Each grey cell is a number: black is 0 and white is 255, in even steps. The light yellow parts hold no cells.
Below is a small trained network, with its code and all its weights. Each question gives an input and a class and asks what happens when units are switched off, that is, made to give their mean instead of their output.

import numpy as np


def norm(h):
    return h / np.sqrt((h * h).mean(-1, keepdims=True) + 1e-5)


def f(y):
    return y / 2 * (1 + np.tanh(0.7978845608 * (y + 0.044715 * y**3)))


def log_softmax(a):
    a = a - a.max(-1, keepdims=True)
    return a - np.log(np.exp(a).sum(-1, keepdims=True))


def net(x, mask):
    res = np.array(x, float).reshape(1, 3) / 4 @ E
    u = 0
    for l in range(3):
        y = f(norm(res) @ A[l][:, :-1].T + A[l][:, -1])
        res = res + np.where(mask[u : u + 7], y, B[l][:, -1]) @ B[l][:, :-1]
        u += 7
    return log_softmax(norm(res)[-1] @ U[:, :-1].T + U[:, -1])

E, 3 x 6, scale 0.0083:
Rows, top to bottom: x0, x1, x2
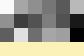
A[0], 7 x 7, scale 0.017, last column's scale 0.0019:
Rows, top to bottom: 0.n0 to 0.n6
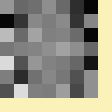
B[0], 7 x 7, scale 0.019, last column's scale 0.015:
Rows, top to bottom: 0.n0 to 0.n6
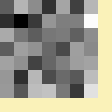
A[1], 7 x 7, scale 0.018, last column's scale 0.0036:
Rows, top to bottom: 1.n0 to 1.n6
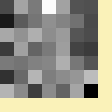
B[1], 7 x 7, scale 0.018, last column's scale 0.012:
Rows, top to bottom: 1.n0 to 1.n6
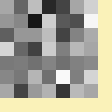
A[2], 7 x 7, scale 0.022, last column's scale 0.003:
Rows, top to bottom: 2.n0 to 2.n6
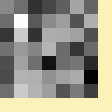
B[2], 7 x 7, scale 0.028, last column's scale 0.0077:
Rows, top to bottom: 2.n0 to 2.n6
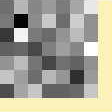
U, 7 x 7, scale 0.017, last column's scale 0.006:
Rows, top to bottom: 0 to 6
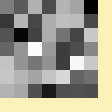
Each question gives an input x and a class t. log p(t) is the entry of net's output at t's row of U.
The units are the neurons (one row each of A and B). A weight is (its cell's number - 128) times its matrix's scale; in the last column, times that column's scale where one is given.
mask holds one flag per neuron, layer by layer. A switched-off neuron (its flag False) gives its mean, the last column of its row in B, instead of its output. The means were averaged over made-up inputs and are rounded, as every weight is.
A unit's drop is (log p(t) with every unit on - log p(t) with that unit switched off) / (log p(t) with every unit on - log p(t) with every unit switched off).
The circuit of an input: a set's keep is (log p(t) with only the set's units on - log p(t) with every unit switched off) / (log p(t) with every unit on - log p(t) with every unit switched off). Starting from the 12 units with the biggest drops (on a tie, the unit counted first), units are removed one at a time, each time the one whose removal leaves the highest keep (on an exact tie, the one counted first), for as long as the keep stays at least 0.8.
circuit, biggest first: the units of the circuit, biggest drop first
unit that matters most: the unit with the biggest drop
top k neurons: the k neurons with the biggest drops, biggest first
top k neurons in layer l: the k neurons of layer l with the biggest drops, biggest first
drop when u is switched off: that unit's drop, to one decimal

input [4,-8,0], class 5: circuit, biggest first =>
[0.n1]
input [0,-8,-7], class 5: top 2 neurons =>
[0.n1 2.n5]
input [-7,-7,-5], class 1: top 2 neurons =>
[0.n6 2.n2]
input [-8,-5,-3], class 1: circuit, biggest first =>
[0.n6 2.n2 0.n5]
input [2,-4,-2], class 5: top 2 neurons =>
[0.n4 0.n1]
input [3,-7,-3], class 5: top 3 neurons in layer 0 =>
[0.n1 0.n4 0.n6]
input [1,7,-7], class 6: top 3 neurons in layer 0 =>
[0.n5 0.n1 0.n6]
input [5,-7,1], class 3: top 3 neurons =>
[0.n1 1.n1 2.n6]
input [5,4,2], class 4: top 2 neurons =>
[0.n6 2.n1]
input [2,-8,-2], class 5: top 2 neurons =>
[0.n1 1.n1]
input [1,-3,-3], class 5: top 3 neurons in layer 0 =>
[0.n4 0.n1 0.n6]
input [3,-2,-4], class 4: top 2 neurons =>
[0.n6 0.n1]
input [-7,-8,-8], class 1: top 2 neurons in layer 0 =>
[0.n6 0.n5]
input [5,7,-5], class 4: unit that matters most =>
0.n4
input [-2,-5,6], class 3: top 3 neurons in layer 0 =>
[0.n1 0.n6 0.n5]
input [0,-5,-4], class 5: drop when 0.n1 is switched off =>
0.6
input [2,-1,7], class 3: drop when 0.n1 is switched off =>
0.9
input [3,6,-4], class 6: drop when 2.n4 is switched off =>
0.1
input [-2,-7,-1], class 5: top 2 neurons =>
[0.n1 0.n6]
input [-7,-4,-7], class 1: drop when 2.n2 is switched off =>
0.4
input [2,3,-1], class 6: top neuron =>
[0.n0]
